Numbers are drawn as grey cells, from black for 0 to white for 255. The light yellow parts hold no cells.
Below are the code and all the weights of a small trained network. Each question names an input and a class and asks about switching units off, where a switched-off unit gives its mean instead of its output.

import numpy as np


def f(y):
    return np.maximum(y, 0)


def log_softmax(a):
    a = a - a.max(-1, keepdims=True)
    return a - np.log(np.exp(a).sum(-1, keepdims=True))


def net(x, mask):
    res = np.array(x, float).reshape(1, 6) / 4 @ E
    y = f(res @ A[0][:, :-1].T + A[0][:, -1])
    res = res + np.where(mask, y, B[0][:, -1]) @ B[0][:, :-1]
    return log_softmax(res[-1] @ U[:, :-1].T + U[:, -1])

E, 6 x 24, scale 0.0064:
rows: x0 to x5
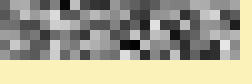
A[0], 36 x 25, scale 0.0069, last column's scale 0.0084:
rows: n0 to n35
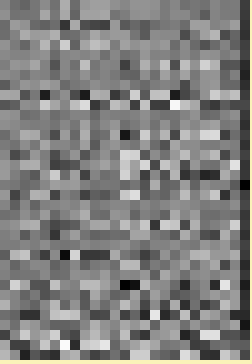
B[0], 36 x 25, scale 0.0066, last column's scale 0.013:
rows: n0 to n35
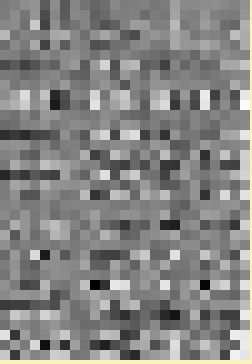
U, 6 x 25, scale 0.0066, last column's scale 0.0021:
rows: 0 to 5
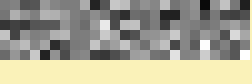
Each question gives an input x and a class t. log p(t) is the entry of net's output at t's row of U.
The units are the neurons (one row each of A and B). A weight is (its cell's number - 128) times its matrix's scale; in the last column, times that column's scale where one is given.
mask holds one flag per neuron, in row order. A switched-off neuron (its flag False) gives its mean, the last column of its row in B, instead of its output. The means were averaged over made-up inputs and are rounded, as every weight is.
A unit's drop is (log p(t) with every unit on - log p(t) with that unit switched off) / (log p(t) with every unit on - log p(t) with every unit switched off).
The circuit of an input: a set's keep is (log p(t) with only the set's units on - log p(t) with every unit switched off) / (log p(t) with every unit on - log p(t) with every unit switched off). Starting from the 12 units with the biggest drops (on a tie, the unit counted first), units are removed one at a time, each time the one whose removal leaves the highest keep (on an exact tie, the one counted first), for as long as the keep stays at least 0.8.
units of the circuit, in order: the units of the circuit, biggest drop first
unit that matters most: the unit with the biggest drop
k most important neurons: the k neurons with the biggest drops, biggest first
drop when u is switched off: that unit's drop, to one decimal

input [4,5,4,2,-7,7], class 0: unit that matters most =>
n19
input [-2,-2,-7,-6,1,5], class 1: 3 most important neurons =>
(n22; n16; n9)
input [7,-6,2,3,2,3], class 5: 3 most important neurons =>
(n25; n33; n2)
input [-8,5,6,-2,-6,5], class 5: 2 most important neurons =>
(n34; n28)
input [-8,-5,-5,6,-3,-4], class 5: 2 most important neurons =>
(n34; n10)
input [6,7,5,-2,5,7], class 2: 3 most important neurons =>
(n17; n30; n35)
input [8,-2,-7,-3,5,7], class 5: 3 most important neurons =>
(n25; n31; n2)
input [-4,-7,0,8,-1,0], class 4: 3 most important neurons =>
(n9; n33; n29)
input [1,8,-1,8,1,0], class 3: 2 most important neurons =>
(n33; n10)
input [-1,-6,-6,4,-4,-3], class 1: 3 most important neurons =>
(n16; n22; n33)
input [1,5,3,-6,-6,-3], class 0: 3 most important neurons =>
(n19; n9; n15)
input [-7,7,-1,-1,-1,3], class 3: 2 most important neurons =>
(n33; n25)
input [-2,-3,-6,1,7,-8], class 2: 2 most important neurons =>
(n13; n6)
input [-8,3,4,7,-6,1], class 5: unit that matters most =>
n34
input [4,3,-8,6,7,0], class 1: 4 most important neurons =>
(n22; n16; n19; n15)
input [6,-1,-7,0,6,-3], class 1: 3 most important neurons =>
(n22; n16; n19)
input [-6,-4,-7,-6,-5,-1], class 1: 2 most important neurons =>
(n16; n22)
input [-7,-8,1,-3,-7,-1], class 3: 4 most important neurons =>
(n35; n28; n23; n25)
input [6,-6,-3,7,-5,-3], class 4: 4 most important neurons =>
(n9; n33; n34; n29)
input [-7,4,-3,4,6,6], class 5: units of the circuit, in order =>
(n34)
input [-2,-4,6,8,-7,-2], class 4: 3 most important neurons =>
(n9; n28; n29)
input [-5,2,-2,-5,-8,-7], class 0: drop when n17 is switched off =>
0.1
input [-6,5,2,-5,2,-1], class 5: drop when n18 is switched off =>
0.0
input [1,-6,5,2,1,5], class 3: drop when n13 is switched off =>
0.4
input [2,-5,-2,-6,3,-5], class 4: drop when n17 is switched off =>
0.3
